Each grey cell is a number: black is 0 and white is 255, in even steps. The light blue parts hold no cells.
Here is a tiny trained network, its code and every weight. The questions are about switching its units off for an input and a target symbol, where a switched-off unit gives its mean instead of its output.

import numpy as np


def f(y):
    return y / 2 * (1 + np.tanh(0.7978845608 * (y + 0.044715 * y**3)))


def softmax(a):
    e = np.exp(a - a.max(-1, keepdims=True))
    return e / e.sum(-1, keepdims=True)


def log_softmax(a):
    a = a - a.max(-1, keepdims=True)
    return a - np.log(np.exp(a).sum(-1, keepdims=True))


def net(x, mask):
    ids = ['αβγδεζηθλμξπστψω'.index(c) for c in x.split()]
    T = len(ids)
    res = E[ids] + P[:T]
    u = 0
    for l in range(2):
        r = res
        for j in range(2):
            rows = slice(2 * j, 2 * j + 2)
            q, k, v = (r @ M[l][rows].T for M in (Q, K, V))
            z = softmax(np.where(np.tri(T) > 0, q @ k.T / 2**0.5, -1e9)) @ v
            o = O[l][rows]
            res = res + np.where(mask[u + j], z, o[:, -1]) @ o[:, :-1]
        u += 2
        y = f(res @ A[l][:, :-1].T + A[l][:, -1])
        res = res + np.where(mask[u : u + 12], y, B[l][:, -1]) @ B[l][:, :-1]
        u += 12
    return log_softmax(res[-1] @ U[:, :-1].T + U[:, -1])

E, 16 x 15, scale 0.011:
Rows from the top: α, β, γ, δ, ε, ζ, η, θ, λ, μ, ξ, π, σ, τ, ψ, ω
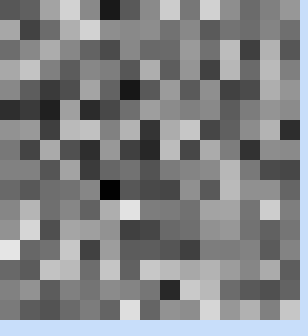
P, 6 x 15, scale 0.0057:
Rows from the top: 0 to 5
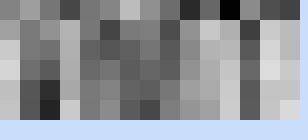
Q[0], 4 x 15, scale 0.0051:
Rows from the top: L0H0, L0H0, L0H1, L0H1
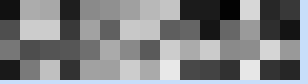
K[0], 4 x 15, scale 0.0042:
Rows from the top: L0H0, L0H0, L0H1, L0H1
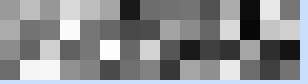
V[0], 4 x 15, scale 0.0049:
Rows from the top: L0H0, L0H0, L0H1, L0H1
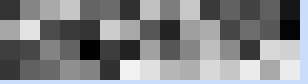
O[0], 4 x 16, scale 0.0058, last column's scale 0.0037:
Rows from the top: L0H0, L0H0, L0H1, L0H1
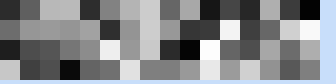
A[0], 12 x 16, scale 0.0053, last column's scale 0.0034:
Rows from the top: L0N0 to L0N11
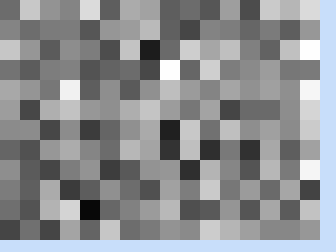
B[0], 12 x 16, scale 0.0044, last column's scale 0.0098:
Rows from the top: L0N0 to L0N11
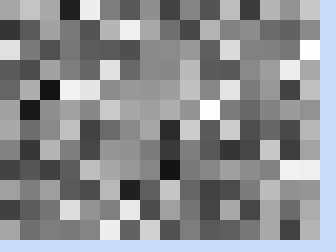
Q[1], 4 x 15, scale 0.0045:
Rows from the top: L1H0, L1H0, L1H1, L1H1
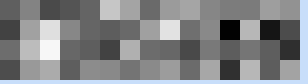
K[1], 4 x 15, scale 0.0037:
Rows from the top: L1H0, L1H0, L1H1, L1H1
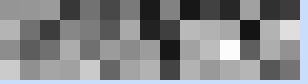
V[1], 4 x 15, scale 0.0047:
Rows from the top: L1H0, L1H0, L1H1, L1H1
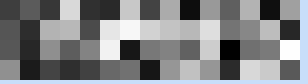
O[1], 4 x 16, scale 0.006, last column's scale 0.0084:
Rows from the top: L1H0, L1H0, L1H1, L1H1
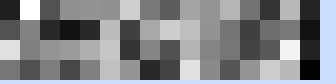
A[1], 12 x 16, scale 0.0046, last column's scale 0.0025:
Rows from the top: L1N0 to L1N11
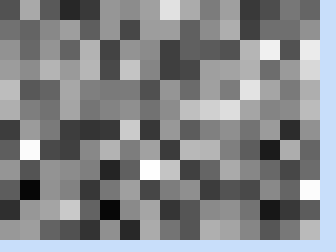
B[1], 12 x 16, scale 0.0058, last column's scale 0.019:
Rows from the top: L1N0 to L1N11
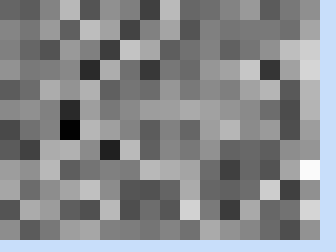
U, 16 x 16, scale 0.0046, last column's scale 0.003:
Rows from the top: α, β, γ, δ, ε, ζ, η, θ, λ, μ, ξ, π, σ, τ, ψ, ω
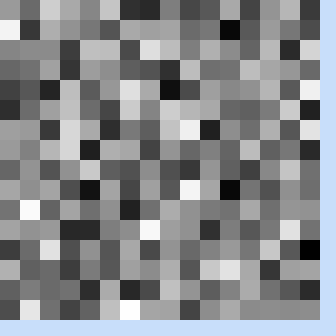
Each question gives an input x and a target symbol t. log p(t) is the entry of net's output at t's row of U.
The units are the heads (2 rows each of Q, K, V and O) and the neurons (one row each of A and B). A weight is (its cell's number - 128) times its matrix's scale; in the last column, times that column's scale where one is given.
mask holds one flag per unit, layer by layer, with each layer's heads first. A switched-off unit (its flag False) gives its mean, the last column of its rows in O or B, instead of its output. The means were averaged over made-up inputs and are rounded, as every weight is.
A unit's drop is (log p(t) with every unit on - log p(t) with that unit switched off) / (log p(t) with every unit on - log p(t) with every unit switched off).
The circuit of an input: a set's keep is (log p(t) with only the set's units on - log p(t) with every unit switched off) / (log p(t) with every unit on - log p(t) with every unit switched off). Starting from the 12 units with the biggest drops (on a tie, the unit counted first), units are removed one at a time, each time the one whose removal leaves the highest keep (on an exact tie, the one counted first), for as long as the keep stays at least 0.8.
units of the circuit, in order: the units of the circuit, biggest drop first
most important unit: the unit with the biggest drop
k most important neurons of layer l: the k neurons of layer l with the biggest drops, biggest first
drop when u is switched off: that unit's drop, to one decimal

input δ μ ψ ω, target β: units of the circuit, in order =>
(L1H0, L0N0)
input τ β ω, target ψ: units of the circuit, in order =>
(L1H0, L0H0, L1N0, L0N5)
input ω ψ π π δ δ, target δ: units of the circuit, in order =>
(L1H1, L0H1, L0H0, L0N9)
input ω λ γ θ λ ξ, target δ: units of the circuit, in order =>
(L1H1, L0H0, L0H1, L0N9)
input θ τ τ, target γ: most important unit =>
L1H0
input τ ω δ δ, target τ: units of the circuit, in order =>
(L1N10, L0H1, L1N9)
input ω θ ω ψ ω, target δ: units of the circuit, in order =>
(L1H1, L0H1, L0H0, L0N9)
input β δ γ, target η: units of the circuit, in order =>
(L0H1, L0N4)
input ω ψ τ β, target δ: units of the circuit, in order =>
(L1H1, L0H1, L0H0)
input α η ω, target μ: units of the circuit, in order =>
(L1H1, L0H0, L1H0)
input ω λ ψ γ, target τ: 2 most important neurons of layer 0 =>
(L0N7, L0N2)
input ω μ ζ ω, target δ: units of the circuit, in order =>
(L1H1, L0H1, L0N9, L0H0)
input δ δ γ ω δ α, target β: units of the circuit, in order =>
(L1H0, L0N0, L0H1)
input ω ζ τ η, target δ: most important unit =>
L1H1
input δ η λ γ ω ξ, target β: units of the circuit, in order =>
(L1H0, L0H1)
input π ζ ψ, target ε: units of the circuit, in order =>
(L0H1, L1H0)
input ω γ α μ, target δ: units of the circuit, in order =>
(L1H1, L0H1, L0H0)
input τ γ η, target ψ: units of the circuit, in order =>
(L1H0, L0H0, L1N0, L0N5)
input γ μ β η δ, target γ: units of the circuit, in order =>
(L0H0, L1H0, L1N3)
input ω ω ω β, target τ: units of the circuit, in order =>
(L1N10, L0H0)
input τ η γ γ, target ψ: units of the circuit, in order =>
(L1H0, L1N0, L0H0, L0N5)
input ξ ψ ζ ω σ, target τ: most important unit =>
L0H0
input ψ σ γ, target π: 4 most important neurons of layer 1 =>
(L1N8, L1N10, L1N4, L1N2)
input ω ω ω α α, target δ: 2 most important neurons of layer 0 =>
(L0N3, L0N9)
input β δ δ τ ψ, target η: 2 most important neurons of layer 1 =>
(L1N3, L1N9)
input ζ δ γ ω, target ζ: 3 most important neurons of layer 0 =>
(L0N0, L0N1, L0N2)
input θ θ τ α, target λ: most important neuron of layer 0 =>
(L0N8)
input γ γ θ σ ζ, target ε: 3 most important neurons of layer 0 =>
(L0N8, L0N11, L0N10)
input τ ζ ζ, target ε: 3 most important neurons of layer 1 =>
(L1N8, L1N10, L1N7)
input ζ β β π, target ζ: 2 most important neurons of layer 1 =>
(L1N7, L1N0)
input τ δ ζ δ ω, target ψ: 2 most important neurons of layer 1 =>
(L1N0, L1N2)
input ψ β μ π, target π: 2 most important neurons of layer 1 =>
(L1N8, L1N4)
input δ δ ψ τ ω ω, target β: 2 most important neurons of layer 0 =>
(L0N0, L0N9)
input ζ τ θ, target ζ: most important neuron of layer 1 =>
(L1N7)
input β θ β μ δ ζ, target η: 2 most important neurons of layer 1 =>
(L1N9, L1N3)
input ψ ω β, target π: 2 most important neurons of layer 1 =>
(L1N8, L1N10)
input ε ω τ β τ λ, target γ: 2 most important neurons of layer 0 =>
(L0N11, L0N8)
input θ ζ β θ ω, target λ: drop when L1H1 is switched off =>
0.6
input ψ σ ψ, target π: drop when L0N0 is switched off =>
0.3
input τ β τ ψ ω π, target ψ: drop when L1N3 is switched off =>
-0.1
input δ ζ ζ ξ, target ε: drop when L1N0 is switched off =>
0.0
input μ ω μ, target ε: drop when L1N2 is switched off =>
0.1
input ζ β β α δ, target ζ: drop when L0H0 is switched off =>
0.3
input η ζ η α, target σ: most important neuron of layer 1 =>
(L1N6)
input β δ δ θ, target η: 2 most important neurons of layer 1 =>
(L1N3, L1N9)
